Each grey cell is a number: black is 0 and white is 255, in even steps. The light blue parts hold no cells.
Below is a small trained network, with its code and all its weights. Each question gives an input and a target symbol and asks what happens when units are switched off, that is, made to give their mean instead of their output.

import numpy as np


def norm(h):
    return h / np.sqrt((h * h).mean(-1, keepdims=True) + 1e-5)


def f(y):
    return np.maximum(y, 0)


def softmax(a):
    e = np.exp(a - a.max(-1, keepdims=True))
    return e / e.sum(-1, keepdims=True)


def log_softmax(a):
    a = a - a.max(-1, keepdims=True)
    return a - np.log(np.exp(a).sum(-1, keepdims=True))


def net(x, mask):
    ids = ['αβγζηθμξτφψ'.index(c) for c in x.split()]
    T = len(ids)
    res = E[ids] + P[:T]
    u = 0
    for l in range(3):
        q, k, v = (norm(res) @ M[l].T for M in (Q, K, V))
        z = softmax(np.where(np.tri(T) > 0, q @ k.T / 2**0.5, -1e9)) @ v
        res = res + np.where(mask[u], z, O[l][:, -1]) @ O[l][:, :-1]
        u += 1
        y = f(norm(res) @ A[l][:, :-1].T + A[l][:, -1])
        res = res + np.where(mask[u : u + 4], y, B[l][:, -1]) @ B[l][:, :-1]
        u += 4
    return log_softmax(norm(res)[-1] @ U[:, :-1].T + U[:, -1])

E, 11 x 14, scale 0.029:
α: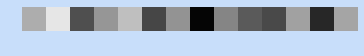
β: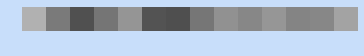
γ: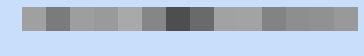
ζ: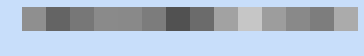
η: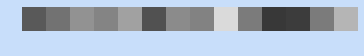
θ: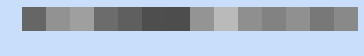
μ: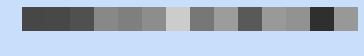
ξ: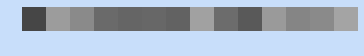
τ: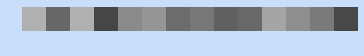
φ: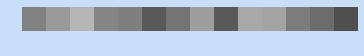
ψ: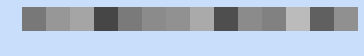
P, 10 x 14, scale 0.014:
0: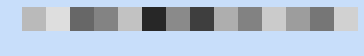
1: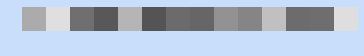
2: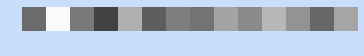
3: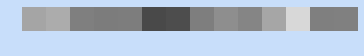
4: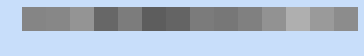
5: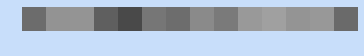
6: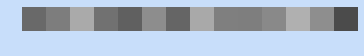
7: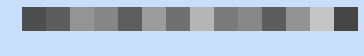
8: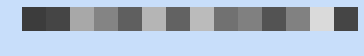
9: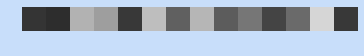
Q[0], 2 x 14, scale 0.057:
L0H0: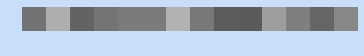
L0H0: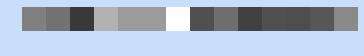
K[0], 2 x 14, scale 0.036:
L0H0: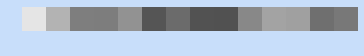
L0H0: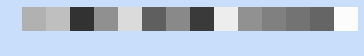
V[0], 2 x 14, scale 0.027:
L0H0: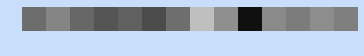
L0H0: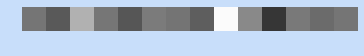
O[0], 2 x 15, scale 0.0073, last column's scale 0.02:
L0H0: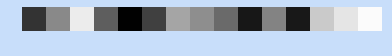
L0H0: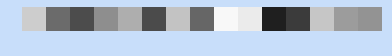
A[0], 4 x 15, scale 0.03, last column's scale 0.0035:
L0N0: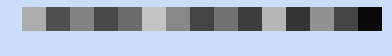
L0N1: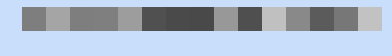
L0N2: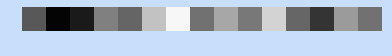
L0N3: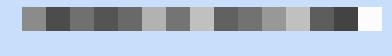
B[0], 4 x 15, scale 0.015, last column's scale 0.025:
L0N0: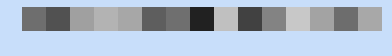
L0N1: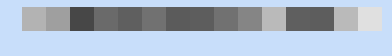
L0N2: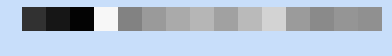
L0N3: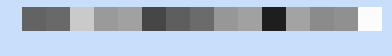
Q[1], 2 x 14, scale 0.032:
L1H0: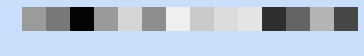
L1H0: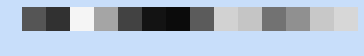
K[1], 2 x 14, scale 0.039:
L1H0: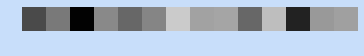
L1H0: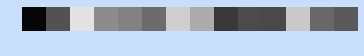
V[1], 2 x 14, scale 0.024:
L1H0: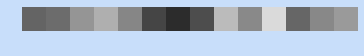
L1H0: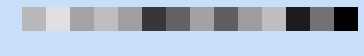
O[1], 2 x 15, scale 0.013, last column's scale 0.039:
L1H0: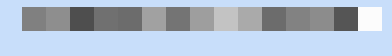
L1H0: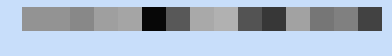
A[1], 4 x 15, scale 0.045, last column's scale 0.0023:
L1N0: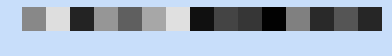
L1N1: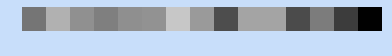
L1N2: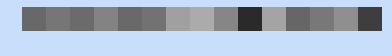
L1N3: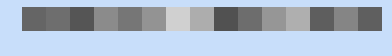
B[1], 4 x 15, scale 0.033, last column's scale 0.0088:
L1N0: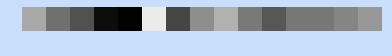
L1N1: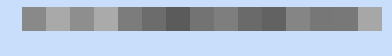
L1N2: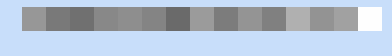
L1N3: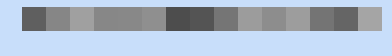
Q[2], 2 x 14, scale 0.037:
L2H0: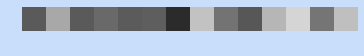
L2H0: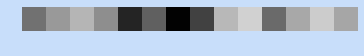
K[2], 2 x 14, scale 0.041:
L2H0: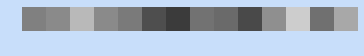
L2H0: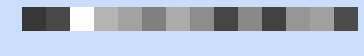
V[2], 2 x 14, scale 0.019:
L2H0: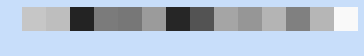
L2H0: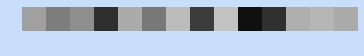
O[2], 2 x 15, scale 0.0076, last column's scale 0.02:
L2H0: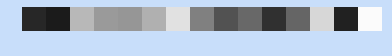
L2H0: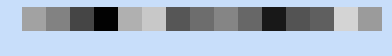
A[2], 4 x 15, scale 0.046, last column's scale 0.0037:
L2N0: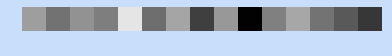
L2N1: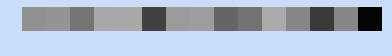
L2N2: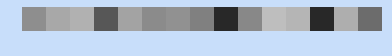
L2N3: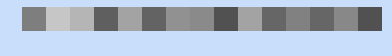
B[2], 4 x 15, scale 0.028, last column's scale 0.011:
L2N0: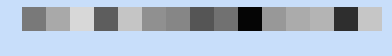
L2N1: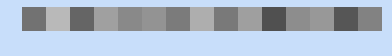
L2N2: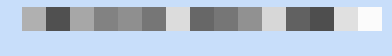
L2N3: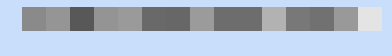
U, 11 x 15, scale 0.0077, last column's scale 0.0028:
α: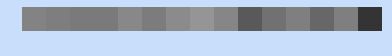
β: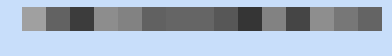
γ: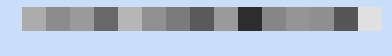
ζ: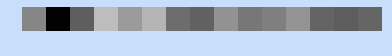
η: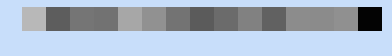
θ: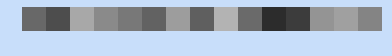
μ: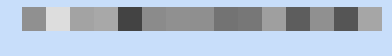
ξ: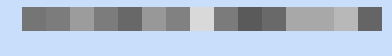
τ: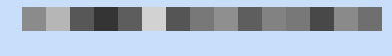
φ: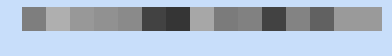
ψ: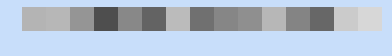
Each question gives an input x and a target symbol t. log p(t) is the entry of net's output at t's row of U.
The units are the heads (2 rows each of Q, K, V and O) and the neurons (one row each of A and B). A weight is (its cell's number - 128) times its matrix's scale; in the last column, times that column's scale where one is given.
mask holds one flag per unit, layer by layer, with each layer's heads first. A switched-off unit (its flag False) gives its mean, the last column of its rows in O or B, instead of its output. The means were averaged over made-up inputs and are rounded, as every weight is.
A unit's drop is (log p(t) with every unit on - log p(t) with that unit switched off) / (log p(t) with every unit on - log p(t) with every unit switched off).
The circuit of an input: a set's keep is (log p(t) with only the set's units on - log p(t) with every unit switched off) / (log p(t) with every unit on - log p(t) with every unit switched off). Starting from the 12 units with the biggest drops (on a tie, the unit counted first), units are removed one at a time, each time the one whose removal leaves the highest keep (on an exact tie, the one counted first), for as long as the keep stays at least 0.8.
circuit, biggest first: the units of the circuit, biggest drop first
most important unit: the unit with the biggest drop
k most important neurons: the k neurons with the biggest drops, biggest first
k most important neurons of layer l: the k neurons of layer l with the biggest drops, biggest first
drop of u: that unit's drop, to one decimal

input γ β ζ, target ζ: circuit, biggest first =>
(L0H0)
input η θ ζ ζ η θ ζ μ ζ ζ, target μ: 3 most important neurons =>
(L0N3; L1N1; L0N2)
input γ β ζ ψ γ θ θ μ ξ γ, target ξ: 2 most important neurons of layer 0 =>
(L0N3; L0N1)
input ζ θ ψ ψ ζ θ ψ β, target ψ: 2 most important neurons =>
(L0N1; L2N2)
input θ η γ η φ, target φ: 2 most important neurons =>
(L0N1; L0N3)
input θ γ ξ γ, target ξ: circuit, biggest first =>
(L0H0; L1N2)
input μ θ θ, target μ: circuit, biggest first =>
(L0N3; L0N2; L2H0)
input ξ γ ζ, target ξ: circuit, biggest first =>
(L0H0; L1N2)
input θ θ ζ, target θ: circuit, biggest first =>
(L0H0; L2H0)
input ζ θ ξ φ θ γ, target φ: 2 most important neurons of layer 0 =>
(L0N3; L0N2)
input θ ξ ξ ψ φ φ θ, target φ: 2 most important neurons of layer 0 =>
(L0N3; L0N1)
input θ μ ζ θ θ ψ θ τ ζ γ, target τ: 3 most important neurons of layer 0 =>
(L0N3; L0N1; L0N0)
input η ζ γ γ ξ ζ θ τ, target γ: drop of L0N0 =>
2.0
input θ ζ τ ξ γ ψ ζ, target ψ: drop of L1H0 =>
0.2
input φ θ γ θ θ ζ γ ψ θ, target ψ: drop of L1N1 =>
0.0
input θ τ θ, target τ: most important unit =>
L1H0
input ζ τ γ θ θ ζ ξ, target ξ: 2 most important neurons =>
(L1N2; L0N1)
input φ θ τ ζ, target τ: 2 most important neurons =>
(L0N0; L0N1)
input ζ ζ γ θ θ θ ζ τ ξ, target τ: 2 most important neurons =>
(L0N0; L0N3)
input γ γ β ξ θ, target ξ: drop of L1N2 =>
0.5
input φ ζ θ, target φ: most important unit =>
L0H0
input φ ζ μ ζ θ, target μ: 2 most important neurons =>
(L0N3; L0N2)
